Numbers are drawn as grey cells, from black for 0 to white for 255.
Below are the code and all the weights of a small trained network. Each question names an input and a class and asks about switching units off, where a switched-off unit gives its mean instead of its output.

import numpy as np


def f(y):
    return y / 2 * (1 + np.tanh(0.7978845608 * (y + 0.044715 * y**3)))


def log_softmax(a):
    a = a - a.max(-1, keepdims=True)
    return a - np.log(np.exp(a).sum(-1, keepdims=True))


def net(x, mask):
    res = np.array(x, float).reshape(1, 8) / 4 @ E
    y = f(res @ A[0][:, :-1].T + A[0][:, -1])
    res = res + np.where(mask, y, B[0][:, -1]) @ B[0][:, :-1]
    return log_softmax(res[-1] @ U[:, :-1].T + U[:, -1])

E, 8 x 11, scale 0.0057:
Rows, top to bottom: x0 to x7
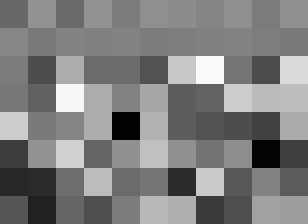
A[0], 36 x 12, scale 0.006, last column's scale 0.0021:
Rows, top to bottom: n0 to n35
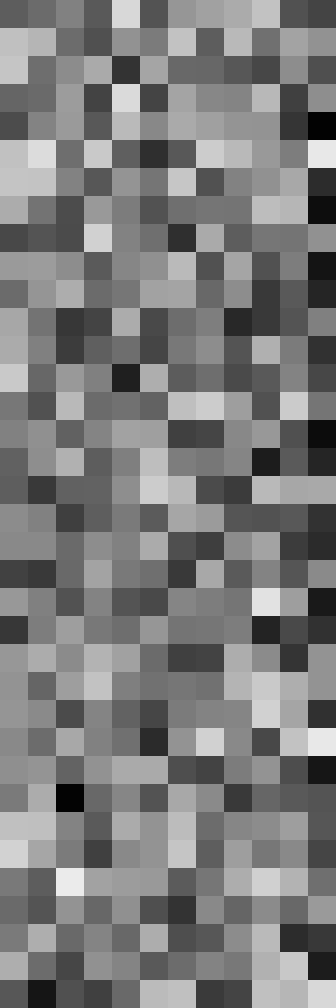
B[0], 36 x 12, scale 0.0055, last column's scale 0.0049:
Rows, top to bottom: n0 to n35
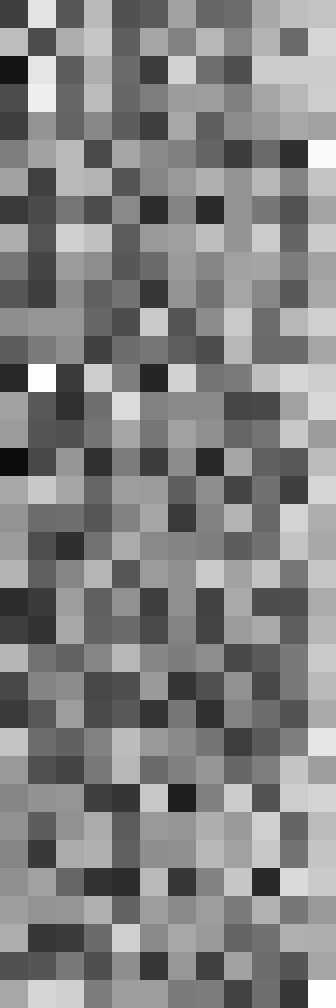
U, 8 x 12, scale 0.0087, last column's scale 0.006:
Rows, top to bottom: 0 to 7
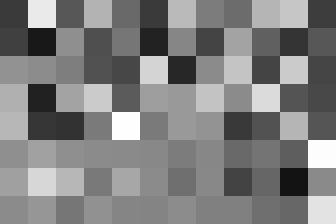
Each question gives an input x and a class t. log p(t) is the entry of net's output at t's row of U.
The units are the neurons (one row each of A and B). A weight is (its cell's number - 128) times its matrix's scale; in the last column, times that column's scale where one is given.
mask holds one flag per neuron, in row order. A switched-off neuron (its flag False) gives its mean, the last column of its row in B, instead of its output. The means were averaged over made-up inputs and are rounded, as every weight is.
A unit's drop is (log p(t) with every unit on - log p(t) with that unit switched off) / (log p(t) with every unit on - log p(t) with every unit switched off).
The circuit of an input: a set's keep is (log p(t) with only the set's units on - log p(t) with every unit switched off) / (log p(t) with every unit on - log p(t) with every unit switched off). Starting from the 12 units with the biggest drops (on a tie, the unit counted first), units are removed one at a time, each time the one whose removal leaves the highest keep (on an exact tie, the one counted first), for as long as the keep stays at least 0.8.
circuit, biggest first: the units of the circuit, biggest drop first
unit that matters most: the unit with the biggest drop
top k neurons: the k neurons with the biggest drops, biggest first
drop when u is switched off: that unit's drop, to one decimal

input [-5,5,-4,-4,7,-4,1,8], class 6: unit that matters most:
n35
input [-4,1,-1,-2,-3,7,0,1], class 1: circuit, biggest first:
[n16, n22]
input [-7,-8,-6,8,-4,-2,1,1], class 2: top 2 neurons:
[n31, n24]
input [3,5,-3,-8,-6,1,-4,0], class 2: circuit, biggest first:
[n28, n11]
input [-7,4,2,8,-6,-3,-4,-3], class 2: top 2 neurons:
[n31, n24]
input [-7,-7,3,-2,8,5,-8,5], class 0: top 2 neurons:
[n13, n2]
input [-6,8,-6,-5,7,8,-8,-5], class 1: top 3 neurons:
[n16, n10, n22]
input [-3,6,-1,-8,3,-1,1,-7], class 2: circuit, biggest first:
[n28, n11]
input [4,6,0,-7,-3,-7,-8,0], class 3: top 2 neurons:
[n1, n6]
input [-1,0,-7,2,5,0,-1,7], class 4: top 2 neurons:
[n19, n33]
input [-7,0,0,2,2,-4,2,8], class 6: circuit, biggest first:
[n35, n17]
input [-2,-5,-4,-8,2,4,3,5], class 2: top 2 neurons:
[n28, n11]
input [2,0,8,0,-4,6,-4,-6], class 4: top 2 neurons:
[n14, n26]
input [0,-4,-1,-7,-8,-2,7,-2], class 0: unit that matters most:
n0
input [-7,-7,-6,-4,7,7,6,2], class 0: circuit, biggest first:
[n13, n2]
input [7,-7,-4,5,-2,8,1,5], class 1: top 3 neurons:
[n16, n22, n10]
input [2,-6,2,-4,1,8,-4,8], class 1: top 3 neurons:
[n16, n10, n22]
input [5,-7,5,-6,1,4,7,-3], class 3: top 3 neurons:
[n8, n20, n31]
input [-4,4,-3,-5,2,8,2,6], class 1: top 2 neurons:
[n16, n22]
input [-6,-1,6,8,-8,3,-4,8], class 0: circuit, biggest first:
[n3]
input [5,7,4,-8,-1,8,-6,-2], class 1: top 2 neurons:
[n16, n10]
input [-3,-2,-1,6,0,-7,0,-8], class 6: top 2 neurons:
[n5, n16]
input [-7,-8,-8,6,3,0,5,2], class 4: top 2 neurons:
[n33, n19]
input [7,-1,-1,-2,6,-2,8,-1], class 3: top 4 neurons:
[n8, n20, n0, n3]
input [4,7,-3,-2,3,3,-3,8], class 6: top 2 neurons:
[n35, n17]
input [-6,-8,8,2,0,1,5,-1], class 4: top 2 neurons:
[n14, n26]
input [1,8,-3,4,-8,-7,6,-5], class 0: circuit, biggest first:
[n0]
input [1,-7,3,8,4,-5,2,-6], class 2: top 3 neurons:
[n31, n24, n35]
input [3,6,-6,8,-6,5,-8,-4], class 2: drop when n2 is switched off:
0.2
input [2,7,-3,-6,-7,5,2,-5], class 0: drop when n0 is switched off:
0.3
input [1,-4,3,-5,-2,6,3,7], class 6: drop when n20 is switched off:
0.0
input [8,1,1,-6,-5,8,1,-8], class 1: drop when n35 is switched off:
0.1
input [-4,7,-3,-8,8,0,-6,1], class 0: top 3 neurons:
[n13, n2, n31]
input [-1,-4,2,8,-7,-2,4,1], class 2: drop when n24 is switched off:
0.3
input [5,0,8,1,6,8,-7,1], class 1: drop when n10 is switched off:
0.3
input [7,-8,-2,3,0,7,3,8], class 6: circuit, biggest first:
[n35]
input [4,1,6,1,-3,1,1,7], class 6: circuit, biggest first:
[n35, n17]
